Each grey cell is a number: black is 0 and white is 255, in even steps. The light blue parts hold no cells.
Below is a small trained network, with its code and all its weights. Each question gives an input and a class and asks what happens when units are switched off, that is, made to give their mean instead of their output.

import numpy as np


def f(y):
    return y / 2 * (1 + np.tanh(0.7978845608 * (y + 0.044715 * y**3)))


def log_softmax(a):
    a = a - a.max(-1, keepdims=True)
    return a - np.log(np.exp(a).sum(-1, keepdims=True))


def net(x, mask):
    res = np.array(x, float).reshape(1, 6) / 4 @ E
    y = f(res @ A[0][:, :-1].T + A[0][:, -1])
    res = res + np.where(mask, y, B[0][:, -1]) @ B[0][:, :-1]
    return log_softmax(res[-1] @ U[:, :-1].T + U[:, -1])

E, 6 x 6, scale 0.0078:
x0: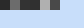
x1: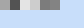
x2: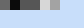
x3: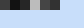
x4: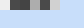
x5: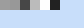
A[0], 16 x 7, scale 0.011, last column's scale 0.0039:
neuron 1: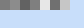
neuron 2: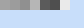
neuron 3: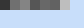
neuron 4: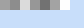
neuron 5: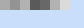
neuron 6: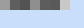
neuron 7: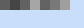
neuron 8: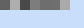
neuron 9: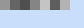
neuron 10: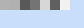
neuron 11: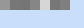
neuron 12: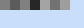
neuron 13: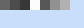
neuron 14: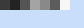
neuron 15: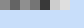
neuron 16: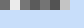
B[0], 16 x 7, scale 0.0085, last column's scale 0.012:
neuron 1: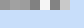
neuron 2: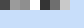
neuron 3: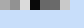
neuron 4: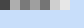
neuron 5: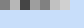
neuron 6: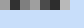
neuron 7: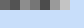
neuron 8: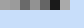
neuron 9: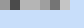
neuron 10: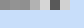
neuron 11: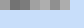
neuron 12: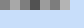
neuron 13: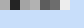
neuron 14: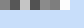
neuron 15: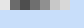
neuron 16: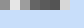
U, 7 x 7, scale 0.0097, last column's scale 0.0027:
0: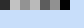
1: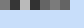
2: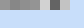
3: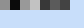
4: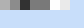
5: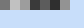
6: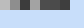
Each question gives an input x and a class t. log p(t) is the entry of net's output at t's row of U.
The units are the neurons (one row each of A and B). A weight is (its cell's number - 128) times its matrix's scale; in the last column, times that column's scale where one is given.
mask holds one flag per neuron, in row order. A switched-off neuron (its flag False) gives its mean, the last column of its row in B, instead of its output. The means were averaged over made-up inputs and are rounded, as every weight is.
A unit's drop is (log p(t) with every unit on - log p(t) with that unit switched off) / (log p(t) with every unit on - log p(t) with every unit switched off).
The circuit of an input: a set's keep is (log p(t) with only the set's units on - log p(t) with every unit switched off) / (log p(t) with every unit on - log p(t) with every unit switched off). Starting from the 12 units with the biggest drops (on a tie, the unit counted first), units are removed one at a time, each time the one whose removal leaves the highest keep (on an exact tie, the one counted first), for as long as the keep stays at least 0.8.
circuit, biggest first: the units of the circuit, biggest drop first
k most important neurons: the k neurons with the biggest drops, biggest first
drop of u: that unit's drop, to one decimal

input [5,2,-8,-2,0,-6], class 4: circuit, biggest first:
neuron 15; neuron 5
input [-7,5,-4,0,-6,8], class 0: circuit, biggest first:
neuron 2
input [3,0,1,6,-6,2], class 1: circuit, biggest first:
neuron 14; neuron 3
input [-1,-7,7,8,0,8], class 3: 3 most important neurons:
neuron 13; neuron 6; neuron 7
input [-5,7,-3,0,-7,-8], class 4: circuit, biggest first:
neuron 15; neuron 5
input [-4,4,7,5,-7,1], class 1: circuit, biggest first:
neuron 14; neuron 2
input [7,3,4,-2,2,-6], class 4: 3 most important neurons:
neuron 15; neuron 13; neuron 6
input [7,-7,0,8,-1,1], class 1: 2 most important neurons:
neuron 3; neuron 14
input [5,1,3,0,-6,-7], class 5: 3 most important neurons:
neuron 13; neuron 12; neuron 9
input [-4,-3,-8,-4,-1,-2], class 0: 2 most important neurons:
neuron 2; neuron 16
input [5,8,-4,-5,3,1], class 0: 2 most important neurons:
neuron 15; neuron 2
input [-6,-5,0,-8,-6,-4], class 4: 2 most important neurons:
neuron 5; neuron 2
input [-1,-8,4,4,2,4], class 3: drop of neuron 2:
-0.1
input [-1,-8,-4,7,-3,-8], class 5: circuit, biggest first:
neuron 3
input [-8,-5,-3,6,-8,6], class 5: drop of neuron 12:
-0.1
